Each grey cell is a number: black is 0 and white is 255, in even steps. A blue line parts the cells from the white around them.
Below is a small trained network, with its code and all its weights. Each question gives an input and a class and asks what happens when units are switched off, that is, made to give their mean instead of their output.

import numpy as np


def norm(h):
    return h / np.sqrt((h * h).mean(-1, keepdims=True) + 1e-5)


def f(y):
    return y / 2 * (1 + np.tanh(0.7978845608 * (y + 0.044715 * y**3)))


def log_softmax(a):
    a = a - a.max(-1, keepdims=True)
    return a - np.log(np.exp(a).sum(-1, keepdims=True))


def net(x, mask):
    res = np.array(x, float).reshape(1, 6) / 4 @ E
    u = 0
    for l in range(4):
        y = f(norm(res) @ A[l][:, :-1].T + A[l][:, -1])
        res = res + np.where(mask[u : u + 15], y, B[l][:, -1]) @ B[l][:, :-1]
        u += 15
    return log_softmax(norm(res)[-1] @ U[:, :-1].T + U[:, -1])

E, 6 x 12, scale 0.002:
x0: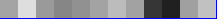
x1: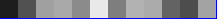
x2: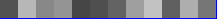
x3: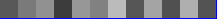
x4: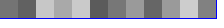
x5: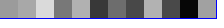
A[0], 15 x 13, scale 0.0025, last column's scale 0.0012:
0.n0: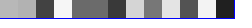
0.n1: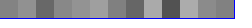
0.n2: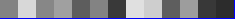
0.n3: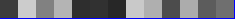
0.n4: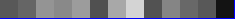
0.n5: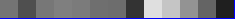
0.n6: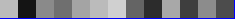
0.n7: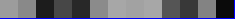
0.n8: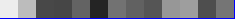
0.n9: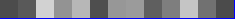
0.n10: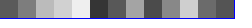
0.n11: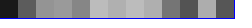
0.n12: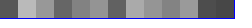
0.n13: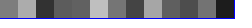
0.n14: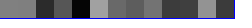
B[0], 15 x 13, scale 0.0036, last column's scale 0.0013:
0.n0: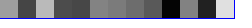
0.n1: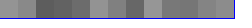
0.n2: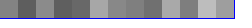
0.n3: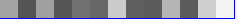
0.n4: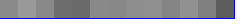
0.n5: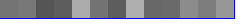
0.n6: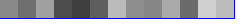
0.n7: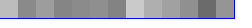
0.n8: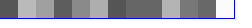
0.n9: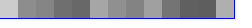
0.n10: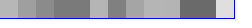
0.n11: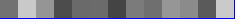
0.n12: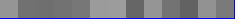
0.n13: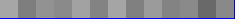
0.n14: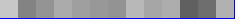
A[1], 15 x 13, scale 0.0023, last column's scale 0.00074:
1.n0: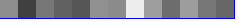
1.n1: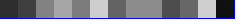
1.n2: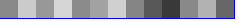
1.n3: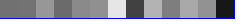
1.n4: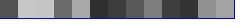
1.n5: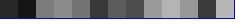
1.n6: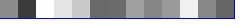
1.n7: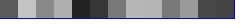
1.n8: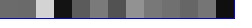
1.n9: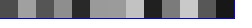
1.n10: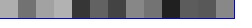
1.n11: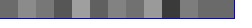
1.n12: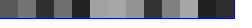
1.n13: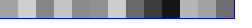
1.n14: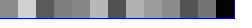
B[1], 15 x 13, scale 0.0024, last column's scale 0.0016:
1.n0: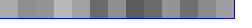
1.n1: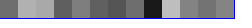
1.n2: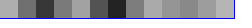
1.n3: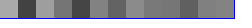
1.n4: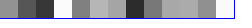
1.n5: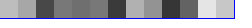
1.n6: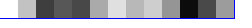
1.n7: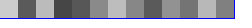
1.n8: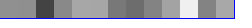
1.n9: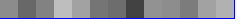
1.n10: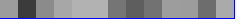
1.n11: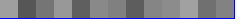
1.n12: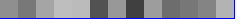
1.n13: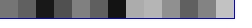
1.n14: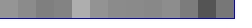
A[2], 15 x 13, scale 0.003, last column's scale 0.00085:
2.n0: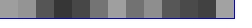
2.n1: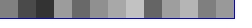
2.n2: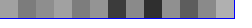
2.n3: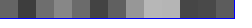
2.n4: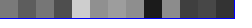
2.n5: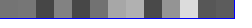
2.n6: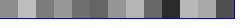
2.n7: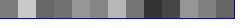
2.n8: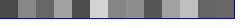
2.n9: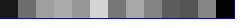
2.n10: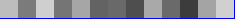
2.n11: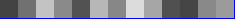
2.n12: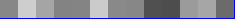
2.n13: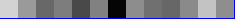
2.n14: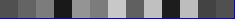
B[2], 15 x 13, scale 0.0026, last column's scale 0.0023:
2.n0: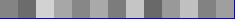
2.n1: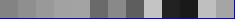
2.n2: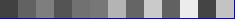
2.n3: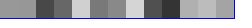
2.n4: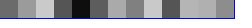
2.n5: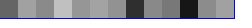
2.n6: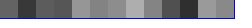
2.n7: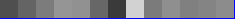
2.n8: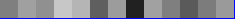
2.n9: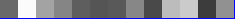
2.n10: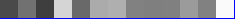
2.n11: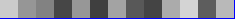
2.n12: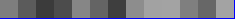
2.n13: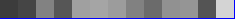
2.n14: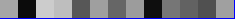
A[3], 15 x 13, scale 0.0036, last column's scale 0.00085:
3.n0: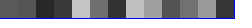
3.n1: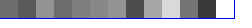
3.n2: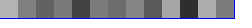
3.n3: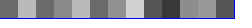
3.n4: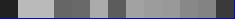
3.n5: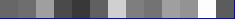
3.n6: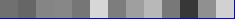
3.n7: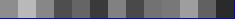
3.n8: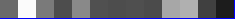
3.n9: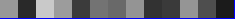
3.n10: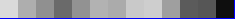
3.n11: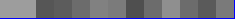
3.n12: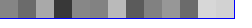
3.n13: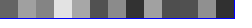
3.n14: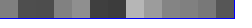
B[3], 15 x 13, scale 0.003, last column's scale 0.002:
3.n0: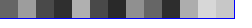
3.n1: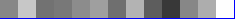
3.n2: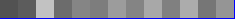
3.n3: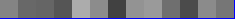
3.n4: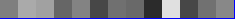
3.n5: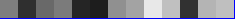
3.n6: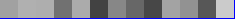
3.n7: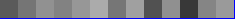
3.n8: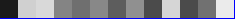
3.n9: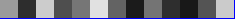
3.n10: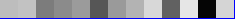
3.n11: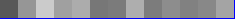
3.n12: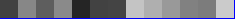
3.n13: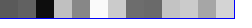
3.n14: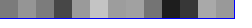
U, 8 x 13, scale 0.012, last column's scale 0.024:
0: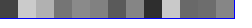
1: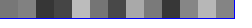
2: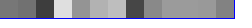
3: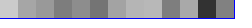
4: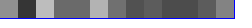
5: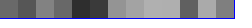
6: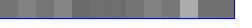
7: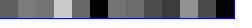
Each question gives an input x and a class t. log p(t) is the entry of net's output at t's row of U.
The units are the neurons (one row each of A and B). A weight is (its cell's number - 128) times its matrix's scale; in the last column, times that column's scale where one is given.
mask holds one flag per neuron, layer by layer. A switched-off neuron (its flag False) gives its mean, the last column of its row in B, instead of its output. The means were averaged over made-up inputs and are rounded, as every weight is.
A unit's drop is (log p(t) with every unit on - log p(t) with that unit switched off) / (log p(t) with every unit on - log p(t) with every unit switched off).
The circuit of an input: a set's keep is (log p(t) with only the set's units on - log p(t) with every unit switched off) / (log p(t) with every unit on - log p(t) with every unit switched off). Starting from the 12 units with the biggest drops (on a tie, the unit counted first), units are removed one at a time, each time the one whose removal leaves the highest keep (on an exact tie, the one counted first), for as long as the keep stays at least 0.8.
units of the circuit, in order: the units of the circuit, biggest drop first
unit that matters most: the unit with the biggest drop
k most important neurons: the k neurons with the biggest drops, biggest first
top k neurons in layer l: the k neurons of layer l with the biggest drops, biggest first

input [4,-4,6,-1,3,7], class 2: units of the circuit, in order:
1.n4, 3.n13
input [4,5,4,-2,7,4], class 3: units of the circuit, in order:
1.n6, 3.n10
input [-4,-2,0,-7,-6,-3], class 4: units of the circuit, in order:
0.n0
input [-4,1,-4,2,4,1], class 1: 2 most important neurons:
0.n3, 0.n5
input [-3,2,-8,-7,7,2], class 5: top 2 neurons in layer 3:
3.n5, 3.n12
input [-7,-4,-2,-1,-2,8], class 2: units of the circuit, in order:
3.n13, 2.n10
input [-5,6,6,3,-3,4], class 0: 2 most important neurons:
2.n9, 0.n6
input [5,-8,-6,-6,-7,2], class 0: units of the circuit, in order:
0.n8, 3.n8
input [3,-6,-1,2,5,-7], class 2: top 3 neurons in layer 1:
1.n1, 1.n9, 1.n12
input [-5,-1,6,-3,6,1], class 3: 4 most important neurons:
0.n10, 1.n6, 3.n10, 0.n6
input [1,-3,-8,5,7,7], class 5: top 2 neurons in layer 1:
1.n12, 1.n9
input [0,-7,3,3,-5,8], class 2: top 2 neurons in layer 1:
1.n4, 1.n1
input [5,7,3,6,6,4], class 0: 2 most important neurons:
0.n0, 2.n9
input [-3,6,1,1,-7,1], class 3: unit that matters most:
0.n14
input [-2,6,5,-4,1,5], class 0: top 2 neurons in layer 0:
0.n6, 0.n11
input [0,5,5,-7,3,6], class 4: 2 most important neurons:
0.n0, 3.n9
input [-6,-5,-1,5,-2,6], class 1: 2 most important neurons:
0.n5, 0.n0
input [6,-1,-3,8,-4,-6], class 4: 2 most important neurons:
2.n14, 1.n4
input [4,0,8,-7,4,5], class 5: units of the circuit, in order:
0.n3, 3.n5
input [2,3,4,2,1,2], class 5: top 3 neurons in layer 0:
0.n3, 0.n8, 0.n0
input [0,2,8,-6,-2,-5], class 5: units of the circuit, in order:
0.n3
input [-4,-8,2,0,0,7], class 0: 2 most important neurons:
0.n8, 3.n8
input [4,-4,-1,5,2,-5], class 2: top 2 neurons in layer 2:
2.n5, 2.n8
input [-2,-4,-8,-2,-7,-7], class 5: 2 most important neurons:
0.n6, 2.n4
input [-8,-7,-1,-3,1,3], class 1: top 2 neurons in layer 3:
3.n0, 3.n14
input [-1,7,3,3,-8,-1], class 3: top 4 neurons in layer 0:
0.n14, 0.n7, 0.n13, 0.n8
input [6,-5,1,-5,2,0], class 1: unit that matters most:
0.n11
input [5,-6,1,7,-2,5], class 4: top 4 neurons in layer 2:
2.n14, 2.n9, 2.n0, 2.n11
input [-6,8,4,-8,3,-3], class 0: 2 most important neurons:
2.n9, 0.n11
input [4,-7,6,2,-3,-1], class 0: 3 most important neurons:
0.n8, 0.n6, 3.n8
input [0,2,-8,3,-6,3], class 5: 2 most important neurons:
0.n6, 3.n5
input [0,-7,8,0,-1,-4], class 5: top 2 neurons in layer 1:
1.n7, 1.n1
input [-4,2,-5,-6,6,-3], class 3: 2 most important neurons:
1.n6, 0.n10
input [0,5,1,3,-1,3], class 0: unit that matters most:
2.n9
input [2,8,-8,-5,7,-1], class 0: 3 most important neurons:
2.n9, 0.n3, 0.n11
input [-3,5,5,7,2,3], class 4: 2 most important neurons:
2.n14, 0.n8
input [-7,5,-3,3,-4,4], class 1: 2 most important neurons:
2.n3, 0.n8
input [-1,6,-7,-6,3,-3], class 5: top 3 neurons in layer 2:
2.n4, 2.n14, 2.n1
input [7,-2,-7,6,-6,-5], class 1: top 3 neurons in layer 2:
2.n7, 2.n12, 2.n11
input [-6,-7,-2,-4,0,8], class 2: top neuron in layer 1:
1.n4
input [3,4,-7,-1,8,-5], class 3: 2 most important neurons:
1.n6, 0.n10
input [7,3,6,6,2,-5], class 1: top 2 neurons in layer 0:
0.n0, 0.n6
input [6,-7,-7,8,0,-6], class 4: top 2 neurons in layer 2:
2.n14, 2.n9
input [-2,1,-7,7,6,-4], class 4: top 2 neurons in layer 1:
1.n4, 1.n7
